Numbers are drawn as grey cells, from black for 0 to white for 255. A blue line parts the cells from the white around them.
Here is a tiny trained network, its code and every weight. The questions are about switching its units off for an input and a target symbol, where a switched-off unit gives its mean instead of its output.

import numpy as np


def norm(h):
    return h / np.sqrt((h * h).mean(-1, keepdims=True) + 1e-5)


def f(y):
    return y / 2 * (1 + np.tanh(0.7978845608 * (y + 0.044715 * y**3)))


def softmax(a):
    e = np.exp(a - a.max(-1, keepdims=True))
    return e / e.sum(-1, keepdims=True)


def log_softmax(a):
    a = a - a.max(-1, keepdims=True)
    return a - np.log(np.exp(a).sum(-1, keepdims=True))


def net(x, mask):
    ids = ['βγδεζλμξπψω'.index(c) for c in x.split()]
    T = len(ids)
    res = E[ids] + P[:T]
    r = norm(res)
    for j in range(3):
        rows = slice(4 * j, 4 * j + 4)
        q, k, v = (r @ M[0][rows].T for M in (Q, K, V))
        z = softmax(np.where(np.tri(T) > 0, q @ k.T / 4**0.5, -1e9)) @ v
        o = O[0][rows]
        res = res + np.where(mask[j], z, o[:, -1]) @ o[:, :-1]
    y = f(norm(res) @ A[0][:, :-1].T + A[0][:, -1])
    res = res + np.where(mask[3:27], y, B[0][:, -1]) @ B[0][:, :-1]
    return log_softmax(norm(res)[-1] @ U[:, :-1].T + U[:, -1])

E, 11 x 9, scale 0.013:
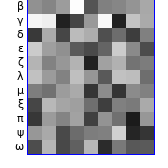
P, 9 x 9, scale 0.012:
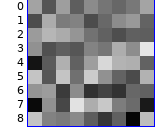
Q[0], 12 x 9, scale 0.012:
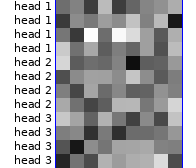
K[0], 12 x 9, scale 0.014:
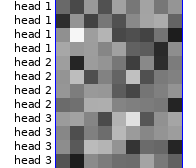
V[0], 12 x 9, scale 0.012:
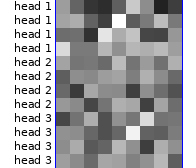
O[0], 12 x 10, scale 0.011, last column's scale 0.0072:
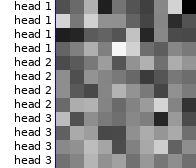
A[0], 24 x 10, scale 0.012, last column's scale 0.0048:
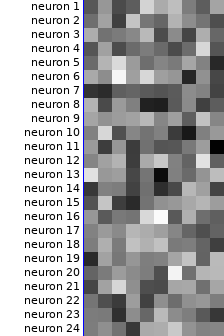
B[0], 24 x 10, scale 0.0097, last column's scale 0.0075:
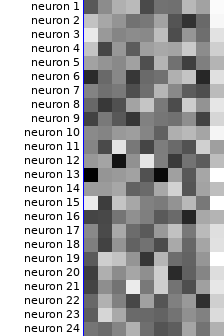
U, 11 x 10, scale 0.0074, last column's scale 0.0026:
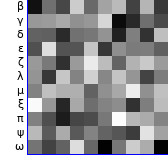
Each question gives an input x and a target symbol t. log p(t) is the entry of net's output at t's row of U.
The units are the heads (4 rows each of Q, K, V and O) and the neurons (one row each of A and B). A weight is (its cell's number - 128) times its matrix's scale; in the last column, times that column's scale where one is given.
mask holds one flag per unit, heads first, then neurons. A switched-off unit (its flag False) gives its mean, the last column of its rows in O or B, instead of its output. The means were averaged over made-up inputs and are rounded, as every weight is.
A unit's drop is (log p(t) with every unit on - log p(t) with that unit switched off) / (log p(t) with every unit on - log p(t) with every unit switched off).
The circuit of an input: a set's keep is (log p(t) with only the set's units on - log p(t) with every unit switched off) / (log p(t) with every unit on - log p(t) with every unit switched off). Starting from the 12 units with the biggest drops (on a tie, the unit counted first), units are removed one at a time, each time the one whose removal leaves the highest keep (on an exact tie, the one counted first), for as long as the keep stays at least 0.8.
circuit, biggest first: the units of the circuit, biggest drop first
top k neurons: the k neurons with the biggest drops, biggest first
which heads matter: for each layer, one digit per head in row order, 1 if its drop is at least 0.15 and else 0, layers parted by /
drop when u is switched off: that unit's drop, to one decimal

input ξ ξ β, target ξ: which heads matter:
000
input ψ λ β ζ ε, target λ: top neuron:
[neuron 6]
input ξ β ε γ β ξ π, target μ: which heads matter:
011
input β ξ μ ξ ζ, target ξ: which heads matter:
100
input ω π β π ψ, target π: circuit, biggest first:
[head 1; neuron 15]
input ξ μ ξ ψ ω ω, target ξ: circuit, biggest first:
[head 1; neuron 2]
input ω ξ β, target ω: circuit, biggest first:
[head 1; neuron 8]
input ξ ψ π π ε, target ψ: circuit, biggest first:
[head 1; head 3]
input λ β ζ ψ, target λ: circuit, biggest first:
[head 1; neuron 6]
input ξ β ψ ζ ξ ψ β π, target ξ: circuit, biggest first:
[head 1; head 3; head 2]
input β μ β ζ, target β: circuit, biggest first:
[head 1; neuron 16]
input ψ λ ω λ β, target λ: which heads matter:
000
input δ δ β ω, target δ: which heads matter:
100
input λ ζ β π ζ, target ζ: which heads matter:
100
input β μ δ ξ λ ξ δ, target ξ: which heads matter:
000
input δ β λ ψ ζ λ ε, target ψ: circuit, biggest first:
[head 1]
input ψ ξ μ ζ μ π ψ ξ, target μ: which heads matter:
110
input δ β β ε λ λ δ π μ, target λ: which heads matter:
100
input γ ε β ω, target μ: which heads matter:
001
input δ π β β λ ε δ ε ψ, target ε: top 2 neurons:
[neuron 6; neuron 13]
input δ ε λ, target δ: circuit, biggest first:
[head 1]
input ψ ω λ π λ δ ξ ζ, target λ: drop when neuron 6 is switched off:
0.2
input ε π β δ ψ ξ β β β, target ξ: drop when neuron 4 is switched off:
0.0
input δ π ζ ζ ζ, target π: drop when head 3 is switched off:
0.1
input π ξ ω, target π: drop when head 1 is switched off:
0.5
